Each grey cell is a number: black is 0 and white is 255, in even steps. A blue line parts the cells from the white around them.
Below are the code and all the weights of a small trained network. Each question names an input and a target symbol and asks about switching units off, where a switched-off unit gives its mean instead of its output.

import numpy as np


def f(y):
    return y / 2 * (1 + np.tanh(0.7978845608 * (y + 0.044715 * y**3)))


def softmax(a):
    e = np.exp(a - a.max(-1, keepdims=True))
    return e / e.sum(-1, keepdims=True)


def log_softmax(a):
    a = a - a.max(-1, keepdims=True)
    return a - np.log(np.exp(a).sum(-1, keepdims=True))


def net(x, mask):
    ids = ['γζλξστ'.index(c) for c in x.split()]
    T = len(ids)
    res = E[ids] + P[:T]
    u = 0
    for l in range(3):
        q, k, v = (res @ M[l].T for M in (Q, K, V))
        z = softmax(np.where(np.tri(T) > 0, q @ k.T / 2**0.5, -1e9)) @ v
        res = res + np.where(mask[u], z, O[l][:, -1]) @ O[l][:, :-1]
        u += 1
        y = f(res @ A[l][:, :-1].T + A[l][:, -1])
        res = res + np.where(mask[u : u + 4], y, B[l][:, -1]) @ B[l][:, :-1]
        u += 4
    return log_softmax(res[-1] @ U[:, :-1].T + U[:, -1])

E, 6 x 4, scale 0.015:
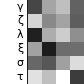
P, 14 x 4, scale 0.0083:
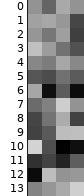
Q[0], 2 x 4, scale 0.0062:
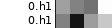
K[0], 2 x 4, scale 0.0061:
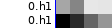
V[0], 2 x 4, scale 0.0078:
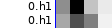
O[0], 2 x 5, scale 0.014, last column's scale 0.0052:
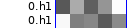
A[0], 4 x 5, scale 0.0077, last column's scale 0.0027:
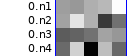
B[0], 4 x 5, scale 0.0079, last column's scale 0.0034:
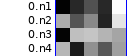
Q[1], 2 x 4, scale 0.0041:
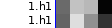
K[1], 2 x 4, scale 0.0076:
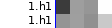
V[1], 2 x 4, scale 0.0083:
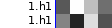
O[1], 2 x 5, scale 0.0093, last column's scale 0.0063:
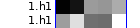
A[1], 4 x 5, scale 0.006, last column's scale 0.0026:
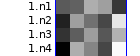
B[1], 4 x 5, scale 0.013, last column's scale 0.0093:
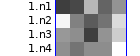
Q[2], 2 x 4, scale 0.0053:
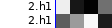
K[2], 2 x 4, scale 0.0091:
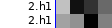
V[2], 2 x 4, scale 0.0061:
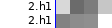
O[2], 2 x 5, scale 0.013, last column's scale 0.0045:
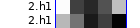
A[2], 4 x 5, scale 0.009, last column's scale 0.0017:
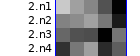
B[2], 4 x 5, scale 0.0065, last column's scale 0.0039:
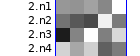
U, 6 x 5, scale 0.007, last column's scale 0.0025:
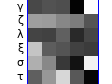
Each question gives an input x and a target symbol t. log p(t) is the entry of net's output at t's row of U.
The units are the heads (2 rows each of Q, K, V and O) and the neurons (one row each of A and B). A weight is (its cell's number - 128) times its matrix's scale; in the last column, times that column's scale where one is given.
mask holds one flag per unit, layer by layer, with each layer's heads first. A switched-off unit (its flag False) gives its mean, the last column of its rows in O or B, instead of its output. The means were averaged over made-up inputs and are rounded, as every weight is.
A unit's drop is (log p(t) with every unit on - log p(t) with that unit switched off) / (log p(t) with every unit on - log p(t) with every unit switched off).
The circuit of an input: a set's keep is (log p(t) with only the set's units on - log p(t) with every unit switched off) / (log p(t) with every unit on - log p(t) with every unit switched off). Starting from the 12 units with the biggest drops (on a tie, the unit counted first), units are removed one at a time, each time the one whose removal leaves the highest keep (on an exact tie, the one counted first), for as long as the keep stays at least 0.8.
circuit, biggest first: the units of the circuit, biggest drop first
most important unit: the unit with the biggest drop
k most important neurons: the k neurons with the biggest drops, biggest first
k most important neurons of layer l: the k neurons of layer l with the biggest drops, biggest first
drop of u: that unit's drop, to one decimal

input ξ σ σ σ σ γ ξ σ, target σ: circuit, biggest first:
(2.h1; 1.h1)
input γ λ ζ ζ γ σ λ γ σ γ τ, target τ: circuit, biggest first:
(2.n3; 0.n2; 1.n2)
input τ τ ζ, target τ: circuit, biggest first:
(2.h1; 0.n2; 1.n2)
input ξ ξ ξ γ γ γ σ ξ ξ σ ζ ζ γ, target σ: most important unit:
1.n2
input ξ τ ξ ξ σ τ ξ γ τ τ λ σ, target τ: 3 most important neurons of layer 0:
(0.n2; 0.n3; 0.n1)
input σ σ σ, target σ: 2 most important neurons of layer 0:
(0.n4; 0.n3)
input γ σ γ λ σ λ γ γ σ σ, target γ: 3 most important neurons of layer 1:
(1.n1; 1.n3; 1.n2)
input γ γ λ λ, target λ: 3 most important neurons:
(1.n1; 1.n2; 1.n3)
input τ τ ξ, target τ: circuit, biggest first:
(2.h1; 0.n2; 0.n1; 1.n2)
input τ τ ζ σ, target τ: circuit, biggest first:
(2.h1; 0.n2)
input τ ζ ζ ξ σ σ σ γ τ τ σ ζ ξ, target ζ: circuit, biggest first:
(0.n2; 2.h1; 0.n1)
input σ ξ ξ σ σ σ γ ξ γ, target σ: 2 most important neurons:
(0.n4; 1.n1)
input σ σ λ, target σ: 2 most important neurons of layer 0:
(0.n4; 0.n2)
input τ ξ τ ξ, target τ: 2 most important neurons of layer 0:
(0.n2; 0.n1)
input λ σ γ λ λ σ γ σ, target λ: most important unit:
1.h1
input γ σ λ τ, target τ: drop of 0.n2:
0.5
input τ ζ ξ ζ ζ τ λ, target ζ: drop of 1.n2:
0.2
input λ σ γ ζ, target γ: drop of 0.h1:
0.2
